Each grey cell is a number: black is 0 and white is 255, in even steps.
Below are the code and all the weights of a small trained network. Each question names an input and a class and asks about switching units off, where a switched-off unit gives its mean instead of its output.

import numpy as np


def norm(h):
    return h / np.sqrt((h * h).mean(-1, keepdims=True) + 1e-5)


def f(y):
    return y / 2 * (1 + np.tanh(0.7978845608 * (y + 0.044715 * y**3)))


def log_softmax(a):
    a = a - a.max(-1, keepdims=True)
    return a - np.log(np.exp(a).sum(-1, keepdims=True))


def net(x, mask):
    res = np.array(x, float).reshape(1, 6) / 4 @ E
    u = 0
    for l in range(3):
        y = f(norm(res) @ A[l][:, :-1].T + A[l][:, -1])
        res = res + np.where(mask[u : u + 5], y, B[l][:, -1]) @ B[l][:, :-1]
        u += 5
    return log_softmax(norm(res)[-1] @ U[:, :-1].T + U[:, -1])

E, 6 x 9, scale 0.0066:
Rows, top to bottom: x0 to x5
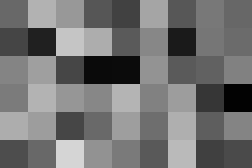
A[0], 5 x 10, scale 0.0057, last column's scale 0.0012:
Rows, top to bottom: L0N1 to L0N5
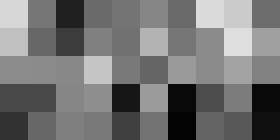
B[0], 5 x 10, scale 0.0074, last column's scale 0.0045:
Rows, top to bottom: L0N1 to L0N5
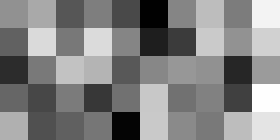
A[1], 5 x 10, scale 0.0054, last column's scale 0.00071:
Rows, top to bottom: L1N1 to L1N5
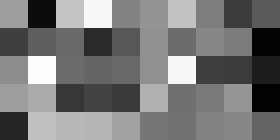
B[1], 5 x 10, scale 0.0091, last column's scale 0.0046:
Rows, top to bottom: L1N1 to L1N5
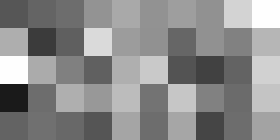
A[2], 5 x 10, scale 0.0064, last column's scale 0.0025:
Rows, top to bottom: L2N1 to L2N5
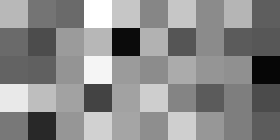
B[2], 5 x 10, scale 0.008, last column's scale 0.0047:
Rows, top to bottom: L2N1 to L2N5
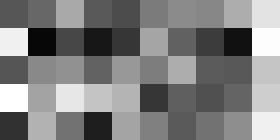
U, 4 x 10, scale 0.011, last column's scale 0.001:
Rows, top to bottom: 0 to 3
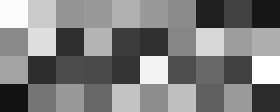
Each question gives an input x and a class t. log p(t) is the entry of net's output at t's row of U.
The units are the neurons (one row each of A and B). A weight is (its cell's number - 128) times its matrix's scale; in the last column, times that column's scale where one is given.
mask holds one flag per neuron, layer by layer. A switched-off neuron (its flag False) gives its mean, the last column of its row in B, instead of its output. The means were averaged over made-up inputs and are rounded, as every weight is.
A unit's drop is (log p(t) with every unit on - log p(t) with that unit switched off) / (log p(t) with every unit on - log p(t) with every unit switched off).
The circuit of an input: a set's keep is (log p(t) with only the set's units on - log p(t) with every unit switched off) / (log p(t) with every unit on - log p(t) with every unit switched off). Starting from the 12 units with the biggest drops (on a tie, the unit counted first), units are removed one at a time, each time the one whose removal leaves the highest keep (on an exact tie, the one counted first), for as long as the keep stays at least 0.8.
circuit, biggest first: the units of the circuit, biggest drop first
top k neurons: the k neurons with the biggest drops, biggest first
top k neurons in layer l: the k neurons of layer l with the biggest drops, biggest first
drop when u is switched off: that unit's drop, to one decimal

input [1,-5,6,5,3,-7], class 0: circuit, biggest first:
L2N4
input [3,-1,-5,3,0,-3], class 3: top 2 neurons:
L0N1; L1N1
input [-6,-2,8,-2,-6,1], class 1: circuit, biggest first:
L0N1; L0N2
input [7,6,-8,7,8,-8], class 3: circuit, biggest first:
L1N3; L2N2
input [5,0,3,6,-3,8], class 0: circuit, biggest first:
L1N3; L2N4
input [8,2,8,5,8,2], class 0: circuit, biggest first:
L1N3; L2N4
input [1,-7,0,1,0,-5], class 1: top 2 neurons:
L0N1; L0N2
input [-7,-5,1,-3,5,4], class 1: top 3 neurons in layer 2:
L2N2; L2N1; L2N3
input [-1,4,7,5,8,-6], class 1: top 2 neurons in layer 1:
L1N4; L1N5
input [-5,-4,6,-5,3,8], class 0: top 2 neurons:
L1N3; L0N5
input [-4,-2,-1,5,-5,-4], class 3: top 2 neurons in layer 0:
L0N1; L0N4
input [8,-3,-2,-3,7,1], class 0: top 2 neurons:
L1N3; L2N4
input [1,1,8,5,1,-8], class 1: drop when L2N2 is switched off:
0.5
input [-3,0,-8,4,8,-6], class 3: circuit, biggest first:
L2N1
